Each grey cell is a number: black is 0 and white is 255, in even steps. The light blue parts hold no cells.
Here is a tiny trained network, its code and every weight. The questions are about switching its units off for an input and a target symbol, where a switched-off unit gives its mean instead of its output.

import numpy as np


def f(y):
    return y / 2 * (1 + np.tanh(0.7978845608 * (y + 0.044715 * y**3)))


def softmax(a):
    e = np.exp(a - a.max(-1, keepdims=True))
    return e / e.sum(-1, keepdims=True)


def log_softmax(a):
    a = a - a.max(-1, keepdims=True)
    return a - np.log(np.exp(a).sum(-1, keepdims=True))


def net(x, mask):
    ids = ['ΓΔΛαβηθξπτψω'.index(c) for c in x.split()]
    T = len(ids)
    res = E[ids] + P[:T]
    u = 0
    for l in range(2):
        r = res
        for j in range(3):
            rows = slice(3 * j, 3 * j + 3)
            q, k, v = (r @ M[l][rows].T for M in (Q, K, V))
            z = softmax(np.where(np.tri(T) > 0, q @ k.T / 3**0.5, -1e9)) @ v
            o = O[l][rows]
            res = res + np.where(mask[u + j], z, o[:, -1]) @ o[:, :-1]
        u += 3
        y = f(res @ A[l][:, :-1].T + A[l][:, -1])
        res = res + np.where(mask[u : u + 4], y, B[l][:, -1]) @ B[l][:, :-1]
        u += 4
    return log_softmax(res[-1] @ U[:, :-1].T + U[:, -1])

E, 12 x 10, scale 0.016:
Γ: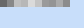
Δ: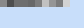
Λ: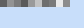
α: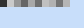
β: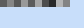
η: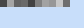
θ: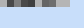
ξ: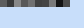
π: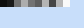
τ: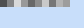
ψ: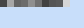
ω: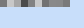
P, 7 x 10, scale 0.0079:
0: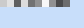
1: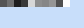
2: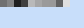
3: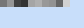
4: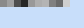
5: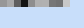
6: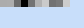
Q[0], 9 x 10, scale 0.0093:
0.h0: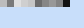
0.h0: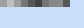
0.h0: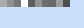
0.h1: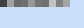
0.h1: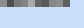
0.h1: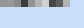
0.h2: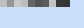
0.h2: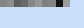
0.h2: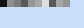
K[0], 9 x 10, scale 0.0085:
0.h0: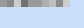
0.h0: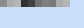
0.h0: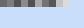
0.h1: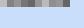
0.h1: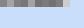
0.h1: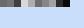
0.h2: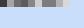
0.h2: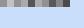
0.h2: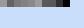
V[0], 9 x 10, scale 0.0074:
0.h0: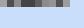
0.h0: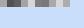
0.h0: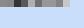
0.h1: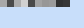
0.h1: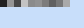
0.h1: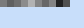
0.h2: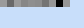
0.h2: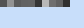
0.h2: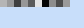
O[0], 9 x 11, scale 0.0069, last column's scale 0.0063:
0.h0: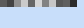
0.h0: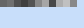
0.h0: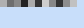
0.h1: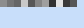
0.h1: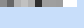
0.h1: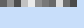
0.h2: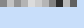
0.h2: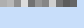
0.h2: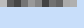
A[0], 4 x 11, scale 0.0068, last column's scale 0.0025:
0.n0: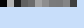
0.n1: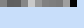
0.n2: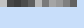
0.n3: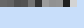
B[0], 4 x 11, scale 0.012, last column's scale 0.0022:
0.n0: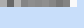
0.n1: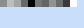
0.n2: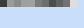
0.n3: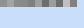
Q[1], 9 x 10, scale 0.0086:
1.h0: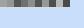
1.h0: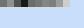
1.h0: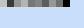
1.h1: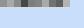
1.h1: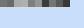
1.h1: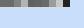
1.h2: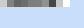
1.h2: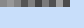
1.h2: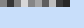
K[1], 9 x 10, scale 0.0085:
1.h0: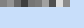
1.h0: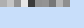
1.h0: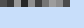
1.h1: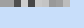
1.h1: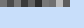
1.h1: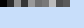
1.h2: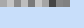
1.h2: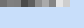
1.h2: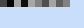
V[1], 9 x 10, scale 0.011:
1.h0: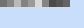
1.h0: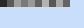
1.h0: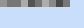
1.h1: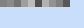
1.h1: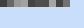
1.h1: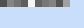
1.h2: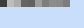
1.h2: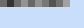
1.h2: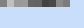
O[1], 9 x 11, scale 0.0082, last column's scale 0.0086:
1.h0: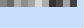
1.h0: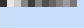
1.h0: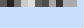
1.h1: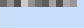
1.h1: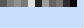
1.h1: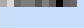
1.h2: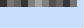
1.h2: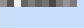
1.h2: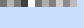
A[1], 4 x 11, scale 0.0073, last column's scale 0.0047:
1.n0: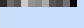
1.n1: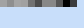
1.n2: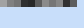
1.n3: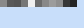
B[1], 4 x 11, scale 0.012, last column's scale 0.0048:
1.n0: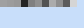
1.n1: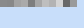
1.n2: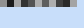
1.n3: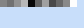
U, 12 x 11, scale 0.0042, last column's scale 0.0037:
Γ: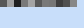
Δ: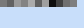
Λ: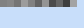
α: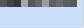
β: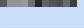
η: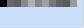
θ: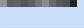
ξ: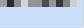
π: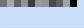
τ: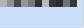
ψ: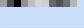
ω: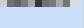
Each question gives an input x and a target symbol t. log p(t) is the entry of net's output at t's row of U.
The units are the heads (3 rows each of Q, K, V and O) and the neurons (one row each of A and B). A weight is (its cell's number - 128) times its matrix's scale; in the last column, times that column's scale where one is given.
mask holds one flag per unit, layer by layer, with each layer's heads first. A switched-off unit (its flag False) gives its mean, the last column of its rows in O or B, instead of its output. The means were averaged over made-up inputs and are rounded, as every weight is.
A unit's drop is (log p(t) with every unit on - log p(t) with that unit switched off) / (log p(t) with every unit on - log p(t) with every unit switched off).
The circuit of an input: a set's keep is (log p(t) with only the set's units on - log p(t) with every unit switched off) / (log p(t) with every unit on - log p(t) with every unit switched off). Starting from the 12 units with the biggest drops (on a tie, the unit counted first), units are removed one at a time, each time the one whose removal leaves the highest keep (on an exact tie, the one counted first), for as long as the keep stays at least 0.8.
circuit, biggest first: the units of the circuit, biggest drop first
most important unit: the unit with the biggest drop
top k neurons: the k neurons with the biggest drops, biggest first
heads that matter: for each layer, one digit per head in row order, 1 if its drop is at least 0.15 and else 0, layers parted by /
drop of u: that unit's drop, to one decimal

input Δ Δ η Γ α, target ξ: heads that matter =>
000 / 101
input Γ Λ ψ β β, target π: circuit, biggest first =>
(1.h0 1.h1 0.h0 0.h2)
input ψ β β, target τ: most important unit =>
1.h1
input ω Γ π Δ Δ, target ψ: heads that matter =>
000 / 100
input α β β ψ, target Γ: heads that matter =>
001 / 011
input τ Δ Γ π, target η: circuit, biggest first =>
(0.h2 1.h1 1.h2 0.h0)
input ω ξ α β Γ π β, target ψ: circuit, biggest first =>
(1.h0 0.h2)
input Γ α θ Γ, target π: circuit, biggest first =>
(1.h0 1.h1 0.h0 0.h2)
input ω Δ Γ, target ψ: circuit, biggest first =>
(1.h0 1.h2)
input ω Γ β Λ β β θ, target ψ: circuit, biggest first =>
(1.h0 1.h2)
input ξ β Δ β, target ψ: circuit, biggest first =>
(0.h2 1.h0)
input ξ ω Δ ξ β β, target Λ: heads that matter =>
110 / 010
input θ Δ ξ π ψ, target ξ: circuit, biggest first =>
(0.h0 1.h2)
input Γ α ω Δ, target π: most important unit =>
1.h0
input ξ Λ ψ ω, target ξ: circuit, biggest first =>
(0.h0 1.h0)
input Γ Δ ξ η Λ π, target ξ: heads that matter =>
101 / 001
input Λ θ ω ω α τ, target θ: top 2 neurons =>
(1.n2 0.n3)
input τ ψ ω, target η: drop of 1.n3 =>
0.0
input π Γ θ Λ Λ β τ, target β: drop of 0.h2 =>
0.2
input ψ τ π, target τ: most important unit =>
1.h1
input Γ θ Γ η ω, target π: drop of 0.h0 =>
0.2
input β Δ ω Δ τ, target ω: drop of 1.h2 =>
0.3
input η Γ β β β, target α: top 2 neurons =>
(1.n3 0.n3)
